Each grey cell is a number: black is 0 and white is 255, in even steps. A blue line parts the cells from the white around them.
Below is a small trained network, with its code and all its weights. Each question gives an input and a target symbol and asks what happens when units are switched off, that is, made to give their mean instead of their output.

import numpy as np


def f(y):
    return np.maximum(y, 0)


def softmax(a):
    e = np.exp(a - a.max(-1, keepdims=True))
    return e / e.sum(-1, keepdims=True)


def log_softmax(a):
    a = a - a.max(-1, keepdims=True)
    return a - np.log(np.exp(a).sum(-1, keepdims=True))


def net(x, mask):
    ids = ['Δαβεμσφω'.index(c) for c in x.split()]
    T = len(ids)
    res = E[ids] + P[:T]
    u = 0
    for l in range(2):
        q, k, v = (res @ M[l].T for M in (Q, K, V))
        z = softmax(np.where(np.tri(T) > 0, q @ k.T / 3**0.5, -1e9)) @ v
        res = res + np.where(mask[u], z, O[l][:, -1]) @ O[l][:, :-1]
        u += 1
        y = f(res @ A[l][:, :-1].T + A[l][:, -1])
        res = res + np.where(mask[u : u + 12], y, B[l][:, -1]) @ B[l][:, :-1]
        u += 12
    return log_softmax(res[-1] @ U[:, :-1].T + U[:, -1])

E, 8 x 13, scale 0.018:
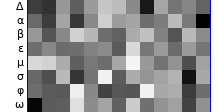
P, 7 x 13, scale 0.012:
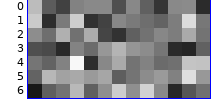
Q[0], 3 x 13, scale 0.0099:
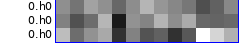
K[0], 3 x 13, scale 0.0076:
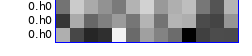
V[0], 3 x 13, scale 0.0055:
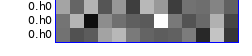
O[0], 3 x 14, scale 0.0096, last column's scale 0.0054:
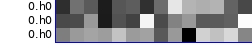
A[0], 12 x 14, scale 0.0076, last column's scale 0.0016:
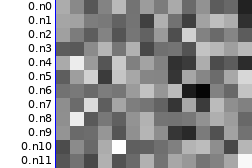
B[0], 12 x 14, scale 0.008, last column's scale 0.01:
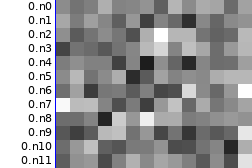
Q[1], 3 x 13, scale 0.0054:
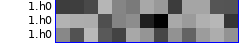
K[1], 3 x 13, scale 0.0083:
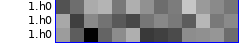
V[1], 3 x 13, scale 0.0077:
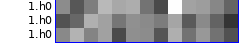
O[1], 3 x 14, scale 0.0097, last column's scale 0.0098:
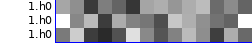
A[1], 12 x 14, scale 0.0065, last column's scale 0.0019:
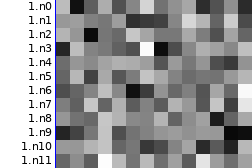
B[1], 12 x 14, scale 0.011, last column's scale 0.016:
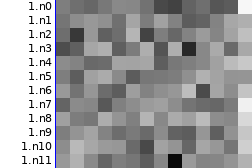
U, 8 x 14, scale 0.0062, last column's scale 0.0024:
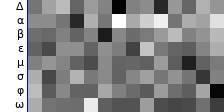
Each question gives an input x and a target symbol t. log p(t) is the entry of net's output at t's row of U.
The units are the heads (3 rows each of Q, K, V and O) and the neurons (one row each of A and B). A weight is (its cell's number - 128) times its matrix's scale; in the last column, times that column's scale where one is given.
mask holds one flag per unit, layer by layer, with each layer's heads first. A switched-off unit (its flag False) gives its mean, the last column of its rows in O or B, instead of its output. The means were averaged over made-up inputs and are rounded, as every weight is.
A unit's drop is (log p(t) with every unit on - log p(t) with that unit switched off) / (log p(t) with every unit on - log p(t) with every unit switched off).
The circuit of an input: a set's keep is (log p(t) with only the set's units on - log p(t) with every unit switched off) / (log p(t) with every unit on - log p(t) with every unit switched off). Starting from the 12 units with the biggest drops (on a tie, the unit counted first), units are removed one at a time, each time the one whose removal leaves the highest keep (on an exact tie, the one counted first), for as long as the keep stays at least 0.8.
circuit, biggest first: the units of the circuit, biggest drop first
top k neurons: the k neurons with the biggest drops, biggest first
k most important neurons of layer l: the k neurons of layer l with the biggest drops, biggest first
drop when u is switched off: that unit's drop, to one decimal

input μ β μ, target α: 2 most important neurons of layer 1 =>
[1.n0; 1.n9]
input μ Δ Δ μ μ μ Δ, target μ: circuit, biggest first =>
[0.h0; 1.n0]
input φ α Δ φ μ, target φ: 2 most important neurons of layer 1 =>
[1.n2; 1.n10]
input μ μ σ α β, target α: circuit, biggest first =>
[0.h0; 0.n9; 0.n3]
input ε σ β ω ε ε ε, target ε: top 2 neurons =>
[0.n6; 1.n3]
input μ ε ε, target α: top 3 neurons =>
[1.n0; 1.n6; 1.n9]
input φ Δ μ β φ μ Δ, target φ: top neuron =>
[1.n2]
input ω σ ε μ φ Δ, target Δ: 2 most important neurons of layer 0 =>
[0.n7; 0.n2]
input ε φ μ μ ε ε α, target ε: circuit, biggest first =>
[1.n3; 0.n6; 0.h0]
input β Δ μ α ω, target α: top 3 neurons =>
[0.n11; 1.n0; 0.n6]
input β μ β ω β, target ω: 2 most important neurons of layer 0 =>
[0.n9; 0.n11]
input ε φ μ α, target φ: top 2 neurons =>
[1.n2; 0.n11]
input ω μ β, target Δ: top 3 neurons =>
[0.n7; 1.n10; 1.n8]
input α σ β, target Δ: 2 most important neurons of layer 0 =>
[0.n10; 0.n7]
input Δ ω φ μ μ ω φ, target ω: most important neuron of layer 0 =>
[0.n3]
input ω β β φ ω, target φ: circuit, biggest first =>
[1.n11; 0.h0; 1.n10]
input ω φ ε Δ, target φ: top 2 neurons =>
[0.n11; 1.n2]
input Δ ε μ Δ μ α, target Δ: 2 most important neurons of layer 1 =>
[1.n9; 1.n8]
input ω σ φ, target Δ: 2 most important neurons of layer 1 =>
[1.n10; 1.n6]
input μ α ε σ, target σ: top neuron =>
[1.n8]
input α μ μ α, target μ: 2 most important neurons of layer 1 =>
[1.n9; 1.n0]
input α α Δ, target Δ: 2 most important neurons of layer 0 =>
[0.n7; 0.n5]
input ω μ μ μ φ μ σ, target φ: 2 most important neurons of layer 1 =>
[1.n2; 1.n0]
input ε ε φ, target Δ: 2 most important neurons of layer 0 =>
[0.n10; 0.n6]
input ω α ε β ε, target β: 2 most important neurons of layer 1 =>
[1.n11; 1.n5]
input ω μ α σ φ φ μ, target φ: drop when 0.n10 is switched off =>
0.1
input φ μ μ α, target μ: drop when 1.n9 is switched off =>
0.1
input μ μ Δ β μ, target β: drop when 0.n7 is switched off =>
0.0
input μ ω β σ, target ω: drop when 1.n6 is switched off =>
0.1
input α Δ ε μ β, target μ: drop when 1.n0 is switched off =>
0.2
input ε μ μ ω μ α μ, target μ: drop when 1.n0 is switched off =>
0.1
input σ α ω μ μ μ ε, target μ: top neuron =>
[1.n9]
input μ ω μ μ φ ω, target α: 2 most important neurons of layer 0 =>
[0.n4; 0.n11]
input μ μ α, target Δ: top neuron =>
[0.n10]
